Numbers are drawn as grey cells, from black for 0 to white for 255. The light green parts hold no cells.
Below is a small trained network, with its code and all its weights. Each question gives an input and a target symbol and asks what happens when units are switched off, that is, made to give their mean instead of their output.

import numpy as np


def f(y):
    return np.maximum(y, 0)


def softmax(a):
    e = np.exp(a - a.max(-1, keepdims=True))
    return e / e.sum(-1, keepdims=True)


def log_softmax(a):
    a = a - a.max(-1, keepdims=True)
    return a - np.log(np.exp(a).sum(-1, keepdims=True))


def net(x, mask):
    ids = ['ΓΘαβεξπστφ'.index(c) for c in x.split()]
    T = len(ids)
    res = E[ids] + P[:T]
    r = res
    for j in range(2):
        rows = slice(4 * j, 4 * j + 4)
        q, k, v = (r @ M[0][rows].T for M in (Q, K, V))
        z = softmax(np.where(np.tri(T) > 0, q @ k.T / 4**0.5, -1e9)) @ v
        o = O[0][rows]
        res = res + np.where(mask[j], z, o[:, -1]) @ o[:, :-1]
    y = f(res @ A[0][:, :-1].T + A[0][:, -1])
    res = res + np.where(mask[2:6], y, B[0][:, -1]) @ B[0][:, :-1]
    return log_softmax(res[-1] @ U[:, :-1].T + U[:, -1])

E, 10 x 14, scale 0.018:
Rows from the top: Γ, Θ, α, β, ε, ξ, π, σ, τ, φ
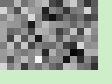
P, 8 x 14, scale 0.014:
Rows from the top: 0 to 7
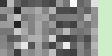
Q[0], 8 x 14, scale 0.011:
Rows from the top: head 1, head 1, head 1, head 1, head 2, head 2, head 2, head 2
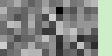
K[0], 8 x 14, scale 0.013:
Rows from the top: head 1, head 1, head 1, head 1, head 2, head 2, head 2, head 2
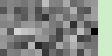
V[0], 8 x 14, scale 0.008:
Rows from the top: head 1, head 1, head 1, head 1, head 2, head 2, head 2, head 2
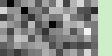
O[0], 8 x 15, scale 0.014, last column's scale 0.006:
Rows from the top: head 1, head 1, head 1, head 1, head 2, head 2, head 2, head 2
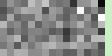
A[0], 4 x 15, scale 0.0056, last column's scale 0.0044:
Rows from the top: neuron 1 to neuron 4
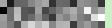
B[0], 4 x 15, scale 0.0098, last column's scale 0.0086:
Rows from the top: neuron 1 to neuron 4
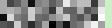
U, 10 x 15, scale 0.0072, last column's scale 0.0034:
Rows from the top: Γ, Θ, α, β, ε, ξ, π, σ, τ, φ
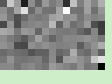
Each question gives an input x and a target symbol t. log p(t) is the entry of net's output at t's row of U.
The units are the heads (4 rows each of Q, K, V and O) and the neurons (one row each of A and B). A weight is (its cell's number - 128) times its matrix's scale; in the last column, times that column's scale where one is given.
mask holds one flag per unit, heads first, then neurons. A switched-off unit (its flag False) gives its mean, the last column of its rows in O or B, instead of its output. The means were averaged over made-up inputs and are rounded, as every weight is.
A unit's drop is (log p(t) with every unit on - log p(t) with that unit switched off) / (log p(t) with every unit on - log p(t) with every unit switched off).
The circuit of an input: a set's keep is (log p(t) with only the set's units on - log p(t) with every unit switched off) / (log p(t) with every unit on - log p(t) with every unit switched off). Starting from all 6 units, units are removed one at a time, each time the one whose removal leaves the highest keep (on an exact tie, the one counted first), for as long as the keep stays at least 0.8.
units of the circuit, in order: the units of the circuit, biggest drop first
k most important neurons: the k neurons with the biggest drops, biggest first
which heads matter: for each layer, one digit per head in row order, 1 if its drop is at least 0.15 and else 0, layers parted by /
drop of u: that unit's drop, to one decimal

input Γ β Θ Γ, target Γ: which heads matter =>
10
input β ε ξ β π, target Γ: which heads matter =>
01
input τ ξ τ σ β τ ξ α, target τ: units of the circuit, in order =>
[head 1; head 2; neuron 3]
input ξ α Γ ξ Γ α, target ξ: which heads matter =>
11
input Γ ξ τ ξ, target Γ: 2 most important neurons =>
[neuron 4; neuron 1]
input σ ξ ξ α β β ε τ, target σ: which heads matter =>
10
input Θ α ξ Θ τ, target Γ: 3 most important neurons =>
[neuron 2; neuron 1; neuron 3]
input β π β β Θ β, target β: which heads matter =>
11
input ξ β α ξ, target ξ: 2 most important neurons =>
[neuron 1; neuron 4]
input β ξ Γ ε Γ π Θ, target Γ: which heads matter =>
01
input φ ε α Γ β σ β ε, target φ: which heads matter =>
10
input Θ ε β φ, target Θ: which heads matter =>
10
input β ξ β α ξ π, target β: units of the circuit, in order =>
[head 1]
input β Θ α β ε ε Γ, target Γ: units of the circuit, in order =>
[head 1; head 2]
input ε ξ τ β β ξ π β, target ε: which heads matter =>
01
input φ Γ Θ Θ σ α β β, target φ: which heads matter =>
10
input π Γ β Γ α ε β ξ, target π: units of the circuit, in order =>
[head 1]
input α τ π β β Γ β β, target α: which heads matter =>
11
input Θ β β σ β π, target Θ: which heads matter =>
10
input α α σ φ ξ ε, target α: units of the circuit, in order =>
[head 1; head 2]
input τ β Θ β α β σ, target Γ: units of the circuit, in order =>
[head 2]
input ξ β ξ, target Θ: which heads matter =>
01
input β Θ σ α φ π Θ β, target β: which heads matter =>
11
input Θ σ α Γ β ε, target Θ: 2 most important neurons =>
[neuron 1; neuron 3]
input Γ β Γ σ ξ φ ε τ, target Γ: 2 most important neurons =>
[neuron 4; neuron 1]
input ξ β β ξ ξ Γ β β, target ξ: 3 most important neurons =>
[neuron 1; neuron 4; neuron 3]
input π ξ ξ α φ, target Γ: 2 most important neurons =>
[neuron 1; neuron 3]
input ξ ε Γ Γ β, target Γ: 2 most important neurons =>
[neuron 1; neuron 2]
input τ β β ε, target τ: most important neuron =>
[neuron 3]
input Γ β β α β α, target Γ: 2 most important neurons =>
[neuron 4; neuron 1]
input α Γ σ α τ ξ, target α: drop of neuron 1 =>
0.0
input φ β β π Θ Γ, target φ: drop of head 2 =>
0.1
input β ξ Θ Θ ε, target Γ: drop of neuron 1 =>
0.2
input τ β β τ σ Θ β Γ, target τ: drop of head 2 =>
0.3
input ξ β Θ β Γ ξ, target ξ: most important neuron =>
[neuron 1]
